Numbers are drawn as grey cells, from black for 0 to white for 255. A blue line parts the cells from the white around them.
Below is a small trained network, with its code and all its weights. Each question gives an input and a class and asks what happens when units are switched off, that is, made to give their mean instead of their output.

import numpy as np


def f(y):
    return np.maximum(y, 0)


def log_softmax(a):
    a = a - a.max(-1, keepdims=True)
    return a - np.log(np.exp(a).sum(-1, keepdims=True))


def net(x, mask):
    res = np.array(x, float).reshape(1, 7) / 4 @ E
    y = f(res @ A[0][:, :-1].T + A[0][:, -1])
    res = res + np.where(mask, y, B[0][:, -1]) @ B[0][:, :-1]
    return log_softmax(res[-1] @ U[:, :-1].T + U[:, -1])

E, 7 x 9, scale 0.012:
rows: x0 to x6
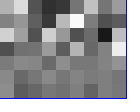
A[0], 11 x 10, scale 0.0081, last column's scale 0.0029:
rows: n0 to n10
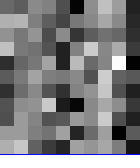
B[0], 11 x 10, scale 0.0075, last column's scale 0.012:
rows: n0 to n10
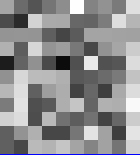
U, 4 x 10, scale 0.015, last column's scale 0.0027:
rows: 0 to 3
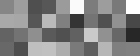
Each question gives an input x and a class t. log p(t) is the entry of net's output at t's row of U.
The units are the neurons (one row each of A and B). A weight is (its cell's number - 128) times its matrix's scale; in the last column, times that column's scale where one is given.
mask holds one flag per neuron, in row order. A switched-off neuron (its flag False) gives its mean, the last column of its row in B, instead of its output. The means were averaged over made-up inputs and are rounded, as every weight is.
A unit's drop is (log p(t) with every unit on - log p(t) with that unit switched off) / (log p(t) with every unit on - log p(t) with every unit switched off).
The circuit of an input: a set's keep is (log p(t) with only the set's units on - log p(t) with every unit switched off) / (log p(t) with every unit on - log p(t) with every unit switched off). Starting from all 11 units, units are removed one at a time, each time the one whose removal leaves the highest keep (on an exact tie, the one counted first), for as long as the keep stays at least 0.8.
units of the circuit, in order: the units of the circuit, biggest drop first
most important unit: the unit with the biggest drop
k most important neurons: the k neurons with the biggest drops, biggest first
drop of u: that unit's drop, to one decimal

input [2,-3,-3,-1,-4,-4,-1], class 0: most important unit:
n0
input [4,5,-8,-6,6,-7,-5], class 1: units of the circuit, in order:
(n8, n6)
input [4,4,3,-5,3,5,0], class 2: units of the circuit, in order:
(n7, n6)
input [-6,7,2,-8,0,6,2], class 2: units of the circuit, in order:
(n9, n7)
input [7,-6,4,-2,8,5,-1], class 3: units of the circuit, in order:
(n1, n3, n10)
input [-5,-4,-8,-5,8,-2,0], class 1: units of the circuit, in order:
(n6, n8)
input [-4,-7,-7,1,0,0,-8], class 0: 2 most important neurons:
(n0, n7)
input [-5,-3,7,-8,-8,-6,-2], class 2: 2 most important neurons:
(n9, n6)
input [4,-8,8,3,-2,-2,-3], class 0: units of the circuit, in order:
(n7, n0)
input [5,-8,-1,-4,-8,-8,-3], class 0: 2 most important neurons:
(n7, n0)
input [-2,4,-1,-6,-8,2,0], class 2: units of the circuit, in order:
(n7, n9)
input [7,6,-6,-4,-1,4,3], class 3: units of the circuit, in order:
(n10, n1, n7)
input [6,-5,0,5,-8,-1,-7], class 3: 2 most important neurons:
(n3, n1)
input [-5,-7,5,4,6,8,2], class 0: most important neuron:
(n7)
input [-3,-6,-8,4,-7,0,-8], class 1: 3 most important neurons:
(n6, n5, n8)
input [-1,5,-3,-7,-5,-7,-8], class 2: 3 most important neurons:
(n7, n9, n0)
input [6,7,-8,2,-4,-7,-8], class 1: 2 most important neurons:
(n8, n6)
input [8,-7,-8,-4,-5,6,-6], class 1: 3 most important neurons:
(n6, n8, n1)
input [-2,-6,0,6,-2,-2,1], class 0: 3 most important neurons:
(n7, n0, n9)
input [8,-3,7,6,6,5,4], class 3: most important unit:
n3
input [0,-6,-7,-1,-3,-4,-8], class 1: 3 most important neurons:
(n6, n8, n5)
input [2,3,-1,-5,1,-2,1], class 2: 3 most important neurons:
(n7, n0, n9)
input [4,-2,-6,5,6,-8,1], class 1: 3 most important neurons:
(n6, n8, n9)
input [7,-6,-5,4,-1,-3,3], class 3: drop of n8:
-0.1
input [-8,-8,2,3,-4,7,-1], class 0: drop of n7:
0.5
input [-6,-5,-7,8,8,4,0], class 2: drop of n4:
1.6
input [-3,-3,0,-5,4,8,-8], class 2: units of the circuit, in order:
(n9)
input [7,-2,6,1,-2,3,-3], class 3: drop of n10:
0.2
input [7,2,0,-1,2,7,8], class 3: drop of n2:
0.0
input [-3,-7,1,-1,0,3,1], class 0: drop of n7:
0.1
